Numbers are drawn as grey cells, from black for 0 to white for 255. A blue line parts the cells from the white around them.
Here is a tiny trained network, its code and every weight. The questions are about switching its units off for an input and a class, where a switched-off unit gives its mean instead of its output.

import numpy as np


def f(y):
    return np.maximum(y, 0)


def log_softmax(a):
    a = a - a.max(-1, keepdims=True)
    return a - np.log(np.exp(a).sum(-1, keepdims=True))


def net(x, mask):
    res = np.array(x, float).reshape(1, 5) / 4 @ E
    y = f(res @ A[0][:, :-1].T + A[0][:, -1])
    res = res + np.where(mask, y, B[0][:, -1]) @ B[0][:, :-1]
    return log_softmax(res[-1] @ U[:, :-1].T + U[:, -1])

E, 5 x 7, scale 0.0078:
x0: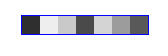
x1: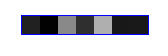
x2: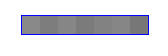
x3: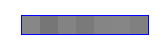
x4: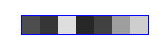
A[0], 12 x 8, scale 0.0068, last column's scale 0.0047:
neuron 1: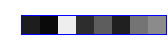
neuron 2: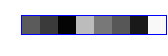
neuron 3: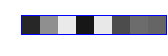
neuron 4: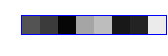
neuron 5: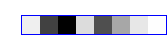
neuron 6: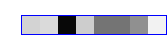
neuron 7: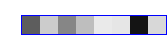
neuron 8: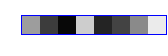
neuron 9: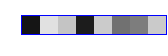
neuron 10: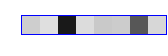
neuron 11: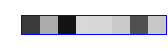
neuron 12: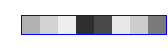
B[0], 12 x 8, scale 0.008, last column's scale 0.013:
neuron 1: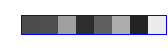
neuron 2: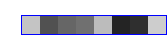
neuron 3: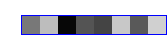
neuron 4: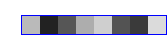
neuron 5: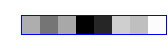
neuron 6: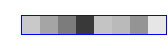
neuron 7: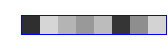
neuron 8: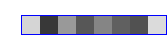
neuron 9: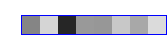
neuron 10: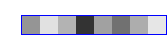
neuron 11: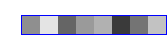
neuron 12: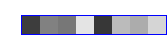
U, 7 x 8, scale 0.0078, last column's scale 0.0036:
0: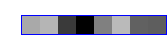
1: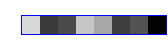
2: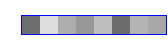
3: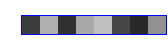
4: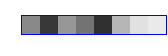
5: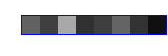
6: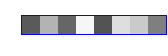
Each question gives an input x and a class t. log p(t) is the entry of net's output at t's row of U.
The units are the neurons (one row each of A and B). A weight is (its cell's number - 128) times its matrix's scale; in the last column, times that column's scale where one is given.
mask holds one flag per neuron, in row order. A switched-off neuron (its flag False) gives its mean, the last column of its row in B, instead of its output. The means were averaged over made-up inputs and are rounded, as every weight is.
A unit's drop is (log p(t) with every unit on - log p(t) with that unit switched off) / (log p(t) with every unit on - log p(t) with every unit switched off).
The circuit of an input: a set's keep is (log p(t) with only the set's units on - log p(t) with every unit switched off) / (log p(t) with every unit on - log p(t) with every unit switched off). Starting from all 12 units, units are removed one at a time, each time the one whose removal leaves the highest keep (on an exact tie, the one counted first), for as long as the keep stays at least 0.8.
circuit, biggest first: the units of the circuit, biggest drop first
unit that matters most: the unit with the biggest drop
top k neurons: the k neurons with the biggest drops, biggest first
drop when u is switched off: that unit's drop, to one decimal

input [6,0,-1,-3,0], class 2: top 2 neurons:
(neuron 7; neuron 4)
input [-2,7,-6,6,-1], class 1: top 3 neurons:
(neuron 4; neuron 5; neuron 2)
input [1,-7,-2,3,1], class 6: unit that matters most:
neuron 12
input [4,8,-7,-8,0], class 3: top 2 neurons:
(neuron 5; neuron 4)
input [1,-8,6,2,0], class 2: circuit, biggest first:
(neuron 3; neuron 1)
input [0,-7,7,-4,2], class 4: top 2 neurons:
(neuron 5; neuron 9)
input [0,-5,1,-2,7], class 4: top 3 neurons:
(neuron 9; neuron 7; neuron 11)
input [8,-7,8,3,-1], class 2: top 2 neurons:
(neuron 7; neuron 10)
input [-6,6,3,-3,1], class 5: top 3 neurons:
(neuron 1; neuron 9; neuron 11)
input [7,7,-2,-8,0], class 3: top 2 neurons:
(neuron 5; neuron 6)
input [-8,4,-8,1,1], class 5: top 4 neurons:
(neuron 5; neuron 1; neuron 9; neuron 11)
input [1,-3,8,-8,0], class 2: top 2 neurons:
(neuron 3; neuron 1)
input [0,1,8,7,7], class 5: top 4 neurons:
(neuron 1; neuron 6; neuron 5; neuron 10)
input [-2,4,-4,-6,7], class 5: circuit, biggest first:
(neuron 1)
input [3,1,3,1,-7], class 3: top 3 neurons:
(neuron 5; neuron 4; neuron 2)
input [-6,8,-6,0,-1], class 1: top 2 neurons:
(neuron 4; neuron 2)
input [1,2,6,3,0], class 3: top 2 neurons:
(neuron 5; neuron 6)
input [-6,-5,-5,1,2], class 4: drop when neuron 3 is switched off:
0.1
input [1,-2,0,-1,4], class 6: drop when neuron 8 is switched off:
0.1
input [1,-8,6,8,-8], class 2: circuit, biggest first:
(neuron 7)
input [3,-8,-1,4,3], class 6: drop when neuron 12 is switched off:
0.3
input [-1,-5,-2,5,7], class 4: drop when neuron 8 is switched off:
-0.1
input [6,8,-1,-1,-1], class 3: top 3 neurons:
(neuron 5; neuron 4; neuron 6)
